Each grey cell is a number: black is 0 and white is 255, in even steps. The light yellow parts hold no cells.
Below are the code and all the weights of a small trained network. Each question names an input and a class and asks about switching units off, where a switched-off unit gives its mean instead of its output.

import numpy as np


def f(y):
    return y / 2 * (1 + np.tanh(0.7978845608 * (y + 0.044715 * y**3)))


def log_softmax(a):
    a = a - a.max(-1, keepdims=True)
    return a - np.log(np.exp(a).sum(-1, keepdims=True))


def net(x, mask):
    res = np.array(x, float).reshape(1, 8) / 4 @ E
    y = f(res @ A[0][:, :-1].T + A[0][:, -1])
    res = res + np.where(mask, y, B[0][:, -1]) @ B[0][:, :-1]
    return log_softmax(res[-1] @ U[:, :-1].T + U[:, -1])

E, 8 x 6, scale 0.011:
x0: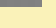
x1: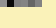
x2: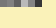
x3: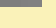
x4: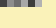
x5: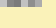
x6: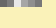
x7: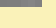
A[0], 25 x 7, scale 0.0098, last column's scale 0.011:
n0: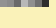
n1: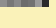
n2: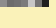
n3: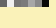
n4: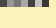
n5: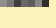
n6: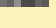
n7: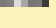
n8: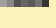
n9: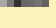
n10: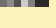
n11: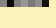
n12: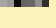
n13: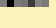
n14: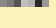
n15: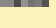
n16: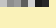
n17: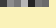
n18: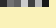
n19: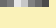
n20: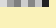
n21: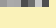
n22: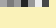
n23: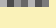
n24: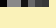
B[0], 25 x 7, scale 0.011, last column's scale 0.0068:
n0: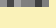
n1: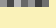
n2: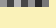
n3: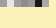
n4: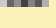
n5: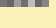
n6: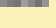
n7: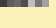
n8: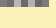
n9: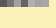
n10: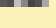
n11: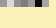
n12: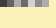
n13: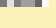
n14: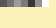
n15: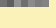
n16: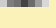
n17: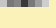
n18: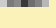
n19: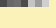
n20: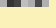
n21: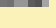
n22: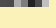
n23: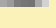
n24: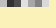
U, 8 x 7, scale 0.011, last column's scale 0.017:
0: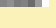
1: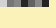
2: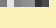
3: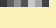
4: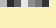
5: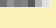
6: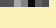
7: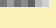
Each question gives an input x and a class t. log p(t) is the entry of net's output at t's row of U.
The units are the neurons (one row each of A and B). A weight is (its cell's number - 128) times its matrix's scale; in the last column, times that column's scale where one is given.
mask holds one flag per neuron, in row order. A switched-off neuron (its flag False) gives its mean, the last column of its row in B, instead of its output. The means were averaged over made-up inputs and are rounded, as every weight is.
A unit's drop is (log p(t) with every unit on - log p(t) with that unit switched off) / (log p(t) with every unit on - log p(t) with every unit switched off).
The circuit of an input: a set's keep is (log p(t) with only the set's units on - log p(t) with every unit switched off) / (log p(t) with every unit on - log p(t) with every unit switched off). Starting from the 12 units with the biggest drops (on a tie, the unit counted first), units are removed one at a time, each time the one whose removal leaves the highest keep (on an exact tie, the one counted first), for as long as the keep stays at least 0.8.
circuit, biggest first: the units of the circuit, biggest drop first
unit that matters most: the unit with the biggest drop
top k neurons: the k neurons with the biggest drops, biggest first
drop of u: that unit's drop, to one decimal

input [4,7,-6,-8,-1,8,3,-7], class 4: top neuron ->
[n20]
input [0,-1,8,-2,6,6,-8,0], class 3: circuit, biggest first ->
[n12 n9]
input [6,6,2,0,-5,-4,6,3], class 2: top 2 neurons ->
[n13 n11]
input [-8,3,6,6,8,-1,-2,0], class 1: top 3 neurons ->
[n17 n18 n4]
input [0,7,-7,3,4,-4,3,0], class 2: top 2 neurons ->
[n13 n11]
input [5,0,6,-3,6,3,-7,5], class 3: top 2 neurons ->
[n12 n9]
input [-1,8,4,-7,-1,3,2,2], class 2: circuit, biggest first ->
[n11 n13]
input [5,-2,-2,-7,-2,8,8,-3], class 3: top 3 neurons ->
[n19 n7 n24]
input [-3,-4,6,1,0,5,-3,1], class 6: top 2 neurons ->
[n14 n10]
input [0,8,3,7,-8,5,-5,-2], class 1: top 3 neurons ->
[n16 n23 n2]
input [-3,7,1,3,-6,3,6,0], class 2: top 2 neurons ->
[n11 n13]
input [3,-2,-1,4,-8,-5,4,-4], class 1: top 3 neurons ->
[n16 n13 n23]
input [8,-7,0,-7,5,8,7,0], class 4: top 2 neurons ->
[n20 n13]
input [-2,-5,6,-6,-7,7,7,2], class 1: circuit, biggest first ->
[n16]
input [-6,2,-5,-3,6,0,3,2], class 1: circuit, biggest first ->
[n4 n18]
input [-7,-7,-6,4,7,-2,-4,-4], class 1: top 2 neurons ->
[n4 n17]
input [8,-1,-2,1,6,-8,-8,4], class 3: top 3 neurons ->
[n12 n9 n5]
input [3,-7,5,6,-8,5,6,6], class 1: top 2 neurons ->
[n16 n13]
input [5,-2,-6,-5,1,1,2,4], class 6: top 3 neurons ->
[n22 n21 n13]
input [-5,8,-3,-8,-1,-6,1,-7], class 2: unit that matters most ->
n13
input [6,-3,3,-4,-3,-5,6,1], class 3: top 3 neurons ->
[n19 n7 n13]
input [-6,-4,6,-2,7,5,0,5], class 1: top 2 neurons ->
[n17 n18]
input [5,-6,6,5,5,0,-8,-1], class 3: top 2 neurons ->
[n12 n9]
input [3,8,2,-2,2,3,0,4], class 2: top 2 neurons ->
[n11 n13]
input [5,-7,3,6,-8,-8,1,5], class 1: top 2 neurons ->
[n16 n13]
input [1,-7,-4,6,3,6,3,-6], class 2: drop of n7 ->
0.0
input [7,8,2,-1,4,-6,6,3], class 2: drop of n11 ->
0.3
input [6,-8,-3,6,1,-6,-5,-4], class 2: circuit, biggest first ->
[n3]
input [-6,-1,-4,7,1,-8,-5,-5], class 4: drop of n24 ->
0.8
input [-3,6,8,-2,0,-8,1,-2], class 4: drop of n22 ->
0.1
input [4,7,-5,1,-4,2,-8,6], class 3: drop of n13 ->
-0.1
